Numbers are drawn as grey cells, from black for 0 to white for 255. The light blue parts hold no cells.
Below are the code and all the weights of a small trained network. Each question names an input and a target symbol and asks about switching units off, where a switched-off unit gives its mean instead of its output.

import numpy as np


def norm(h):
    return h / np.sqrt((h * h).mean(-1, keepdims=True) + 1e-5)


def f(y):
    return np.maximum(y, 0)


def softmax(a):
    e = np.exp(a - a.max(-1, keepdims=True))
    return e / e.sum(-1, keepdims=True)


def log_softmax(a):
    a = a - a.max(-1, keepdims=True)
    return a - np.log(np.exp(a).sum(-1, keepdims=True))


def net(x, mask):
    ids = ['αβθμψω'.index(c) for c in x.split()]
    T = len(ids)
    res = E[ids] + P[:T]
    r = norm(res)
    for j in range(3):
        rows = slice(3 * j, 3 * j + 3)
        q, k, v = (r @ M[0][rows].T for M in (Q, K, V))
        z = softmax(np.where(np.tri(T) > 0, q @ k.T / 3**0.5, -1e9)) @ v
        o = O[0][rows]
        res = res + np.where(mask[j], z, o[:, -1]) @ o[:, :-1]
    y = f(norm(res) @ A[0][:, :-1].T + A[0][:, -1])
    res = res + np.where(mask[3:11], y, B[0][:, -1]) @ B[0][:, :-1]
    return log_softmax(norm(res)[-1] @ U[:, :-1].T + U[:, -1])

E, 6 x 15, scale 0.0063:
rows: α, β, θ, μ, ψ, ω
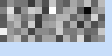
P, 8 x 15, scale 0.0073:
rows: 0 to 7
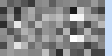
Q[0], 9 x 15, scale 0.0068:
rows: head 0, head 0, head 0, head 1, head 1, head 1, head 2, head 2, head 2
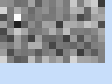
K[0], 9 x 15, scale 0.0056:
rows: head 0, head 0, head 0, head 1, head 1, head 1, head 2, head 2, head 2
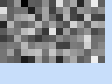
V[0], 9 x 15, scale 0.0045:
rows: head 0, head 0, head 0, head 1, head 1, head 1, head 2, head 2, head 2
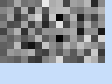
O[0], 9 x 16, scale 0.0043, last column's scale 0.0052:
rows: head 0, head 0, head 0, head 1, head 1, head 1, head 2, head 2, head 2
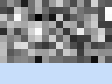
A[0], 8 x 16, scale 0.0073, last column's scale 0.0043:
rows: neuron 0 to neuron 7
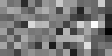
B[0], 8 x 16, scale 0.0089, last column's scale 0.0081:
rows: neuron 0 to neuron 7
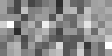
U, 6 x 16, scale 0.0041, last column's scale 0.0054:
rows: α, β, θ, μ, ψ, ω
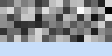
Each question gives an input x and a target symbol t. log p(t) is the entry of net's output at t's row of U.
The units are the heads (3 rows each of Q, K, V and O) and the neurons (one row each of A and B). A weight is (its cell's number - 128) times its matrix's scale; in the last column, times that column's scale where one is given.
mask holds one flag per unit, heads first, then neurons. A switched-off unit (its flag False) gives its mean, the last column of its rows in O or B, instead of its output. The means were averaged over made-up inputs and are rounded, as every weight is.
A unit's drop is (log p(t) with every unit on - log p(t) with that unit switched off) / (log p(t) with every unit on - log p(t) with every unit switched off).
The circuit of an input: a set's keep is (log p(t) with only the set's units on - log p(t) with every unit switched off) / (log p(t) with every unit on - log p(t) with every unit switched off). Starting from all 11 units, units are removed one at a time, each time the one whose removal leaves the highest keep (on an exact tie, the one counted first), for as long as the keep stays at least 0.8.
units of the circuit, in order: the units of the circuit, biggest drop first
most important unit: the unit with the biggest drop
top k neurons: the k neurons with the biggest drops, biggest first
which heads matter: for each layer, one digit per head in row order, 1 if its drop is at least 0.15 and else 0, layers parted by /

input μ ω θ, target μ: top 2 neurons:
neuron 0; neuron 5
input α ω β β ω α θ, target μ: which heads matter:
110
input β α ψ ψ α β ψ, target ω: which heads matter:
010
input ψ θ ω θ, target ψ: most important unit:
head 0
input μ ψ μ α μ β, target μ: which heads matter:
101
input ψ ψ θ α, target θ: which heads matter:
110
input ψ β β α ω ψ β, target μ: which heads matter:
110
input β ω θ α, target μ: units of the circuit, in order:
head 0; neuron 0; head 1
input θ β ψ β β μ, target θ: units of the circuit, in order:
head 0; head 2
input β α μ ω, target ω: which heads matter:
111
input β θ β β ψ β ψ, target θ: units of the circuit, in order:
head 0; head 1; neuron 1
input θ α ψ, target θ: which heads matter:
101
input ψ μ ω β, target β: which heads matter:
110
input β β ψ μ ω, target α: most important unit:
neuron 6
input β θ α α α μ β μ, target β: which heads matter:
111
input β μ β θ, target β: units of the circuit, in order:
head 1; neuron 3
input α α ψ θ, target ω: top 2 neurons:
neuron 6; neuron 2
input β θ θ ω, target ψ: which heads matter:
111
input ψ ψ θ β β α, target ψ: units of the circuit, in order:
head 0; head 2; neuron 5
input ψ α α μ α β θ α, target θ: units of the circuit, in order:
neuron 1; neuron 3
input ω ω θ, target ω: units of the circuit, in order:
head 2; neuron 5; head 0
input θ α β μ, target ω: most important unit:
head 1
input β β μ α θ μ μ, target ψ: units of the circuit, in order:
head 0; head 1; neuron 5
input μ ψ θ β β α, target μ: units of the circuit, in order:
head 0; head 2; neuron 0
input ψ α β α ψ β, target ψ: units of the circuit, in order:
head 0; neuron 5; head 2; neuron 3
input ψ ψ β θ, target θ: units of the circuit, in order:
head 1; head 0; neuron 1
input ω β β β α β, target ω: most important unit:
head 2
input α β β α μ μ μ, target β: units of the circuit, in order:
head 1; head 0; neuron 3
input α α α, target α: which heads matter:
001
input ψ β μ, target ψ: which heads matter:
101
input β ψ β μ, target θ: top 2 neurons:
neuron 1; neuron 6
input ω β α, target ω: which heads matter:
101
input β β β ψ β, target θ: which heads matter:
101
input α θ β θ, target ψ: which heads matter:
110
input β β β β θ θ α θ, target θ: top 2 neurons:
neuron 1; neuron 4
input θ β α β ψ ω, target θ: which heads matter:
101
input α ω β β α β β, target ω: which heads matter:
010
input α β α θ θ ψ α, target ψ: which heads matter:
110
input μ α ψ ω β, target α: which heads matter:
110
